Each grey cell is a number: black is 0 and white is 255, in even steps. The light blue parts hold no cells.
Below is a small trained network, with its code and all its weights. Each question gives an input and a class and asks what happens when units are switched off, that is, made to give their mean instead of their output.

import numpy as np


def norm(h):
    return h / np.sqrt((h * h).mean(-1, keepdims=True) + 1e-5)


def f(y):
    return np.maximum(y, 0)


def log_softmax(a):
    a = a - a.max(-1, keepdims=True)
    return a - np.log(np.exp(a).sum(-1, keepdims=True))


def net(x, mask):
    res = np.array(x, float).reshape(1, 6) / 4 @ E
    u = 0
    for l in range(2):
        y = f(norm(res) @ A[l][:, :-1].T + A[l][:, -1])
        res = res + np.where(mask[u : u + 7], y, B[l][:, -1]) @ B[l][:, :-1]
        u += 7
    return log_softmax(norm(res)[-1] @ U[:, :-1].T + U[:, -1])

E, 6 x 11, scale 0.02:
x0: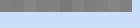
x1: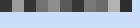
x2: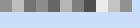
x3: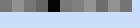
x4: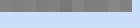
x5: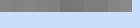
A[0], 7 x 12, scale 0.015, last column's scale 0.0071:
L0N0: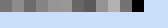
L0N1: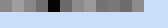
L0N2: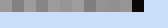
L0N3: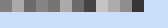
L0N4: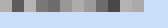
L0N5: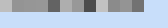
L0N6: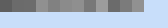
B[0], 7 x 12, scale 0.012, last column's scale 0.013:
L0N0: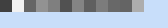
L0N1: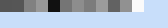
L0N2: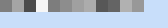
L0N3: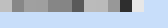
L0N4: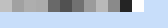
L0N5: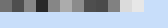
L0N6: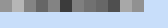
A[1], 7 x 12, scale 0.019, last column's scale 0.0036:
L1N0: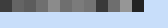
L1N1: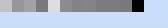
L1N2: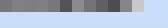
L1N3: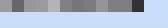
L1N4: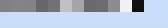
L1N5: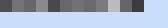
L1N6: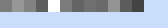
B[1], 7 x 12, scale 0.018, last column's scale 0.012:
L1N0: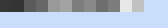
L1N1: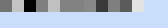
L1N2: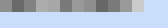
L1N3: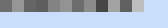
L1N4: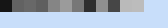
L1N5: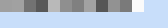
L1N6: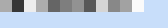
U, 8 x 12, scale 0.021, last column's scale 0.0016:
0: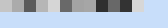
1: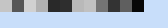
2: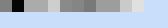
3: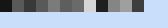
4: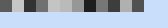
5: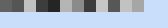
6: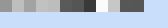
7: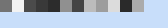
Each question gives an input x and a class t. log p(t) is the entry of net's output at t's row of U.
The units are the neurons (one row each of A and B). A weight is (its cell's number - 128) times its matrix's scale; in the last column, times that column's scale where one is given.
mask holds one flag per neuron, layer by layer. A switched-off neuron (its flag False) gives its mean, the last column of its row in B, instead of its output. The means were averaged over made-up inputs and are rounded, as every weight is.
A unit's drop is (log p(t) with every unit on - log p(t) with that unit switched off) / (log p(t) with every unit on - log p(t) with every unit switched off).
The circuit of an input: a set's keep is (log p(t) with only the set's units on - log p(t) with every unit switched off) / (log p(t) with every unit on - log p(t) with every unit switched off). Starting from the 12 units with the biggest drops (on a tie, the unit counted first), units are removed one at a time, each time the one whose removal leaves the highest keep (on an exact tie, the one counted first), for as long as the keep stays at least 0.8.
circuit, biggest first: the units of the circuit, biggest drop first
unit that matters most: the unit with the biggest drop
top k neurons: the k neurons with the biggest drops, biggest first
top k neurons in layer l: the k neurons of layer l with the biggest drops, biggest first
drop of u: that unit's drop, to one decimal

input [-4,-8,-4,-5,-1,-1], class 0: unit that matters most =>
L0N4
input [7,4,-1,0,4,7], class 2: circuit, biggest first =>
[L0N1, L1N6]
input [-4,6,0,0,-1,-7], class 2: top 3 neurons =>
[L0N4, L0N1, L0N3]
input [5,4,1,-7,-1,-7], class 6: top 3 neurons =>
[L0N5, L1N6, L0N1]
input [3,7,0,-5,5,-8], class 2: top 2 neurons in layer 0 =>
[L0N4, L0N3]
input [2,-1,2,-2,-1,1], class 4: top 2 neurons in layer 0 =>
[L0N5, L0N1]
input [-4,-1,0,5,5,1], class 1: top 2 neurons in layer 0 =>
[L0N1, L0N5]
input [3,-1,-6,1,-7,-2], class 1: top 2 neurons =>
[L1N1, L1N5]
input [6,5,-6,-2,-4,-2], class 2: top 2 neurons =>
[L0N1, L1N6]
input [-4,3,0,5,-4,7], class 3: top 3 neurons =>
[L0N4, L0N3, L1N6]
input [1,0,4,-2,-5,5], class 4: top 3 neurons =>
[L0N5, L0N4, L1N1]
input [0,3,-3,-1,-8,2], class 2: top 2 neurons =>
[L0N1, L0N4]
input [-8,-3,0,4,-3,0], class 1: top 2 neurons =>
[L0N4, L1N4]
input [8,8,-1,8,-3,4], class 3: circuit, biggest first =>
[L0N4]
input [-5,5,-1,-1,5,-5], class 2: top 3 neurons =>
[L0N1, L0N4, L1N6]
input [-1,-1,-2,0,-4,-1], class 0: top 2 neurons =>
[L0N1, L1N6]
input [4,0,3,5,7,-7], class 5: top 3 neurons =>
[L0N5, L0N4, L1N1]
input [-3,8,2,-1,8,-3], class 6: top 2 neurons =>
[L0N1, L1N6]
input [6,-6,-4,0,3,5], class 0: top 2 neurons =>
[L0N1, L1N6]
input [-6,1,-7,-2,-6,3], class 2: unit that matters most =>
L0N3
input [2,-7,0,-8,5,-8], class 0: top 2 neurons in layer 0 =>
[L0N4, L0N1]
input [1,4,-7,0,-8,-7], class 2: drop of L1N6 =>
0.1
